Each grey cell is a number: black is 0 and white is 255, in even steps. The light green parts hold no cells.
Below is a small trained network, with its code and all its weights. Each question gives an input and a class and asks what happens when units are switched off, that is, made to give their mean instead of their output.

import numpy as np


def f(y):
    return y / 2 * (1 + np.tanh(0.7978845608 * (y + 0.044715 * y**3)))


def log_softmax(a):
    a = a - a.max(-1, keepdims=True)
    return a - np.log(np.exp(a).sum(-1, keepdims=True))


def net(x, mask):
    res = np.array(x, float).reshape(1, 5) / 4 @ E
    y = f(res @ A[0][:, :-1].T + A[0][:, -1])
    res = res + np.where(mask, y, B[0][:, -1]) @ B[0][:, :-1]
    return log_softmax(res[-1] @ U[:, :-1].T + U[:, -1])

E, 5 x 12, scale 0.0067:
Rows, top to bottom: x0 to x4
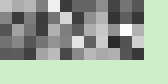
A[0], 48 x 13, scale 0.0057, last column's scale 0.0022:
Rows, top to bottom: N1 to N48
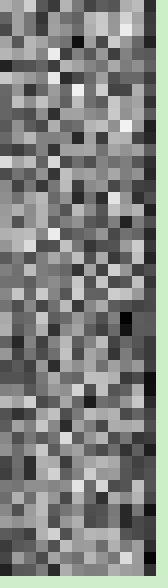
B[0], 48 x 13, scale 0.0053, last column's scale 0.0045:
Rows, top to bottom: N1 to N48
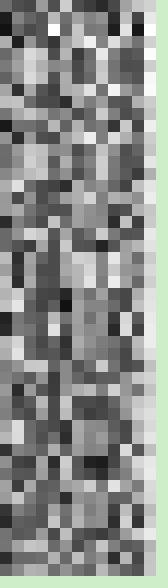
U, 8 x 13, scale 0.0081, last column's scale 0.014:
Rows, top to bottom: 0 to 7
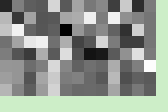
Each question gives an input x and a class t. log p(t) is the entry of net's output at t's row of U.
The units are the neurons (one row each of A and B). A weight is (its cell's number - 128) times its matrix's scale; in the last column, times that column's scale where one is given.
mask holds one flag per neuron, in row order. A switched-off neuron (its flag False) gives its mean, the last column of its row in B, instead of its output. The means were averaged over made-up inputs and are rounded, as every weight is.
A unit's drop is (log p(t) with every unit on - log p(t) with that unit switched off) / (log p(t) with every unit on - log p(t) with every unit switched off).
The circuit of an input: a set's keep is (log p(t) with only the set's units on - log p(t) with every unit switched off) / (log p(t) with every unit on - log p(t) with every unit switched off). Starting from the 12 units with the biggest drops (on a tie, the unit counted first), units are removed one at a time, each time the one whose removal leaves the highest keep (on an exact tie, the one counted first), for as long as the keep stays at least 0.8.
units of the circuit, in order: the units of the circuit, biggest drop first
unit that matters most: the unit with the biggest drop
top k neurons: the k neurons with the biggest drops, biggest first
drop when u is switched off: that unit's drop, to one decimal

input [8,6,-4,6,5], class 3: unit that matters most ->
N5
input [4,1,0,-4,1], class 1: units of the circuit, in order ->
N4, N23
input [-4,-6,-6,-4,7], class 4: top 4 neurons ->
N39, N45, N35, N40
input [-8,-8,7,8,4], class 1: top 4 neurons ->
N8, N24, N22, N41
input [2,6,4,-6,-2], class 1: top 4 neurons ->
N12, N4, N23, N25
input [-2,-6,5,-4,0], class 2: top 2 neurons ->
N25, N36
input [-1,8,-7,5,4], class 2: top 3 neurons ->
N26, N29, N37
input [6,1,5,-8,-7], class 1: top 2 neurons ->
N12, N4
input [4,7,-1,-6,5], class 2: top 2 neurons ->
N26, N16
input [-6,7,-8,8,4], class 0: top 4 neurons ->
N28, N27, N19, N44
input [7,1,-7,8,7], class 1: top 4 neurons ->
N8, N24, N22, N41
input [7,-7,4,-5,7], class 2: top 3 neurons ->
N36, N25, N9
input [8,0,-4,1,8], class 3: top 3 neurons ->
N5, N7, N20
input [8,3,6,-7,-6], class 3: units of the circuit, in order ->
N14
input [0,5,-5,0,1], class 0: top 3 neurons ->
N28, N27, N44
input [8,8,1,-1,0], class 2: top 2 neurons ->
N26, N16
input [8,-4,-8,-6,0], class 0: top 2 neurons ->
N44, N27
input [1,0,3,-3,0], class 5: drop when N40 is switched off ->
-0.1
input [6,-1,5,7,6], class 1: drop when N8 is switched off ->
0.3
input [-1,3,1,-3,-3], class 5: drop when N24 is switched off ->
0.3
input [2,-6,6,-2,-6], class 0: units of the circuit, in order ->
N3
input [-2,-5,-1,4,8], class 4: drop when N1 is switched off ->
0.0
